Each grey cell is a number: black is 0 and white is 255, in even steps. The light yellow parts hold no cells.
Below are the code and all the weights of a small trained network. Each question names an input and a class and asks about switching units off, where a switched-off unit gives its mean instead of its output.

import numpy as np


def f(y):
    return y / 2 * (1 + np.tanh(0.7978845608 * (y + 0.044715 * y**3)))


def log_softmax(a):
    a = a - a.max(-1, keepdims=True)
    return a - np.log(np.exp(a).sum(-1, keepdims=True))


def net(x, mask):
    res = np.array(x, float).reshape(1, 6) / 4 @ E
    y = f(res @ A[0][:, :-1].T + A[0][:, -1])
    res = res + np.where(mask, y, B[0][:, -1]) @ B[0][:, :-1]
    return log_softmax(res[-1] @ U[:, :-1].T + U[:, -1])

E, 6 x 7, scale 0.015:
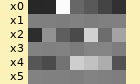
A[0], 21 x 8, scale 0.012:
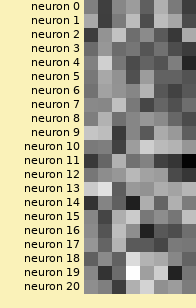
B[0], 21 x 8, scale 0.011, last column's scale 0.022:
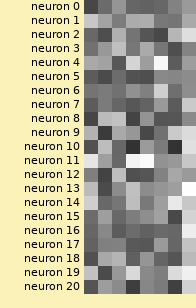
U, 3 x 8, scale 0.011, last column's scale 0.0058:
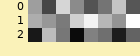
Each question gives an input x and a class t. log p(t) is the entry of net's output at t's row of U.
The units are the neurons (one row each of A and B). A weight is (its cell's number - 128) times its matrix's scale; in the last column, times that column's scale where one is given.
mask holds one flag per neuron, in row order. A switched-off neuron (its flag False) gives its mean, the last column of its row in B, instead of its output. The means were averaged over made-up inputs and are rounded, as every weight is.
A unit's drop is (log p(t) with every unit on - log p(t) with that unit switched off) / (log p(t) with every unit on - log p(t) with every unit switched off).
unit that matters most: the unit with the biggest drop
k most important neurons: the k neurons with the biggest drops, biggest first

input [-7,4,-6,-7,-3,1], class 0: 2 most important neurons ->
(neuron 9; neuron 11)
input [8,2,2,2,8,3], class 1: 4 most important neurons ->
(neuron 11; neuron 15; neuron 9; neuron 6)
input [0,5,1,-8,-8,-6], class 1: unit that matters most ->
neuron 4
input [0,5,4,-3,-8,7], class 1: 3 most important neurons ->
(neuron 4; neuron 2; neuron 9)
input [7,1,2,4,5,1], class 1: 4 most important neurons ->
(neuron 11; neuron 9; neuron 15; neuron 6)
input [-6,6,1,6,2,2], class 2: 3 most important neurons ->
(neuron 10; neuron 20; neuron 11)
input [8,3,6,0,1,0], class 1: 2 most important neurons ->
(neuron 11; neuron 9)
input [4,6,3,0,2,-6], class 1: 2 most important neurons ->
(neuron 11; neuron 9)
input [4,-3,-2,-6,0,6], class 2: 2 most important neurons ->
(neuron 13; neuron 9)
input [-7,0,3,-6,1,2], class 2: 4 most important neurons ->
(neuron 10; neuron 20; neuron 19; neuron 11)
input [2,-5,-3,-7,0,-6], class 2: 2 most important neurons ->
(neuron 13; neuron 9)
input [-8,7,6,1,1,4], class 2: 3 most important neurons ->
(neuron 10; neuron 20; neuron 19)
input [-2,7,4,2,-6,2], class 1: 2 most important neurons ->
(neuron 4; neuron 2)
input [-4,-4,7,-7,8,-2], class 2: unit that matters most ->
neuron 10
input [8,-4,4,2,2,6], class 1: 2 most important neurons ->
(neuron 11; neuron 9)
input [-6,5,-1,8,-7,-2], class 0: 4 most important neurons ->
(neuron 9; neuron 11; neuron 15; neuron 1)
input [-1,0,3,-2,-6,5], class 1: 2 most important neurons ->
(neuron 4; neuron 2)
